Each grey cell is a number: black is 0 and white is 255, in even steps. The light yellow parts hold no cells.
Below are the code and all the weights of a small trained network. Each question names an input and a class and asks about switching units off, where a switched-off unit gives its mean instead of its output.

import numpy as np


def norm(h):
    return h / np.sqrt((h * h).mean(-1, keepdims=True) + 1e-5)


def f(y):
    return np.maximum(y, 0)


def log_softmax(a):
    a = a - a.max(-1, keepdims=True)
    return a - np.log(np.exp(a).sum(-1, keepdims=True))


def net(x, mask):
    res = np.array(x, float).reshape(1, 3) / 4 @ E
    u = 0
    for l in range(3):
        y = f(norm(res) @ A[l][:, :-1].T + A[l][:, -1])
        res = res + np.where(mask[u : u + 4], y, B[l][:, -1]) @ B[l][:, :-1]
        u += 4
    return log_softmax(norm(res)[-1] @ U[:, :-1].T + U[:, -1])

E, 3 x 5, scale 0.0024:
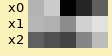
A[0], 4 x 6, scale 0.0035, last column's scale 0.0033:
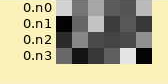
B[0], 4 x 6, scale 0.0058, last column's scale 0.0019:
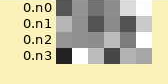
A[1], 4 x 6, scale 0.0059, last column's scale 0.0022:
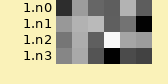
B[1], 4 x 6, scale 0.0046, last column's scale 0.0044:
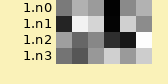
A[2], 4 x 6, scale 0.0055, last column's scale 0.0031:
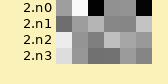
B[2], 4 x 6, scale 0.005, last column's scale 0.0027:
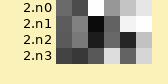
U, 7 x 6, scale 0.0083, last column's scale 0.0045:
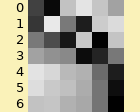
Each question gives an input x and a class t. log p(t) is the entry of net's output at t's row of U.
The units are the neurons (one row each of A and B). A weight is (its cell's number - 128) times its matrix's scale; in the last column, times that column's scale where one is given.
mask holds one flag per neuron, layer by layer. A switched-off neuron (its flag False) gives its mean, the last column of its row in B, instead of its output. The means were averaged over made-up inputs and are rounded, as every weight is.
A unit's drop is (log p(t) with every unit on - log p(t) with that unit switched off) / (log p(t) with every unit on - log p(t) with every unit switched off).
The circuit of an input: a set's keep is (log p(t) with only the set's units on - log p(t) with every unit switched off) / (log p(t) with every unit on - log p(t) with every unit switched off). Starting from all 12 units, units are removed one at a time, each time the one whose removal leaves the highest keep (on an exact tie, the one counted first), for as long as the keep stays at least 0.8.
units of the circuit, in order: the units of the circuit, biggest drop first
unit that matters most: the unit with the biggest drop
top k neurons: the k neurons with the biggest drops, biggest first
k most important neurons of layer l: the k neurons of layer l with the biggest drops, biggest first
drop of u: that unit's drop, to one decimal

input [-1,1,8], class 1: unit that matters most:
0.n3
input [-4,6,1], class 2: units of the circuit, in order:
(2.n2, 2.n0)
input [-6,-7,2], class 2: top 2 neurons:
(0.n1, 2.n0)
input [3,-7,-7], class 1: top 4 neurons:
(1.n1, 0.n0, 1.n2, 2.n3)
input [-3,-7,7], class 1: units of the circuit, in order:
(0.n3, 1.n0)
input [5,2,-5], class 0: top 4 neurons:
(2.n0, 0.n3, 2.n3, 1.n3)
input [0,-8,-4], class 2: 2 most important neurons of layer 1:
(1.n2, 1.n3)
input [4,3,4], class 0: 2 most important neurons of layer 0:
(0.n0, 0.n2)
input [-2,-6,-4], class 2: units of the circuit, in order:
(0.n1, 2.n0, 1.n2)
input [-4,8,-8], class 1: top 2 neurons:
(2.n1, 1.n1)
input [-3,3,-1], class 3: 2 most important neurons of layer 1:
(1.n2, 1.n3)
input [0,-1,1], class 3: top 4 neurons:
(0.n2, 1.n2, 0.n1, 0.n3)
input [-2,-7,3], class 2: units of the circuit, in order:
(0.n1, 0.n2)
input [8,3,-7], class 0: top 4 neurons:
(2.n0, 2.n3, 1.n3, 0.n3)
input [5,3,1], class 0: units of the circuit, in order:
(2.n0)
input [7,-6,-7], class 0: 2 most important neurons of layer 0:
(0.n0, 0.n3)
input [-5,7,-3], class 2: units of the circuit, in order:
(2.n2, 2.n0, 1.n2)
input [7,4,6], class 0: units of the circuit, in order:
(2.n0, 2.n3)
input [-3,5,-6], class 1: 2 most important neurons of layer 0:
(0.n2, 0.n1)
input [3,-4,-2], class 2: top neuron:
(1.n3)
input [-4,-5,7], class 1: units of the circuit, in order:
(0.n3, 1.n0)
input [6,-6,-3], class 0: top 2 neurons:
(1.n2, 0.n0)
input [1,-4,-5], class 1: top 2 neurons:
(1.n1, 0.n2)
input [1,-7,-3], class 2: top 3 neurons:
(0.n1, 2.n0, 0.n2)
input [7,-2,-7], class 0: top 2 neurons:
(2.n0, 1.n3)
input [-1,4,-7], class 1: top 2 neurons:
(1.n1, 2.n1)
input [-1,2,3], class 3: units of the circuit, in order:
(1.n2)
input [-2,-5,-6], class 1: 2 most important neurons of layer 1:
(1.n2, 1.n1)
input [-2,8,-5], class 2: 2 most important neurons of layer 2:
(2.n2, 2.n3)
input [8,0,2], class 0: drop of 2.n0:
0.7
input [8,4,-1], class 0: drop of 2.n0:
0.8
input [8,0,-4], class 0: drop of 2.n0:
0.6
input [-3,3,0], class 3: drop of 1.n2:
0.4
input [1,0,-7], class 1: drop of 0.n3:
0.0
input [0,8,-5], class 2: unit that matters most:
2.n3
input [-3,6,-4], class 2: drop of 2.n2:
0.1
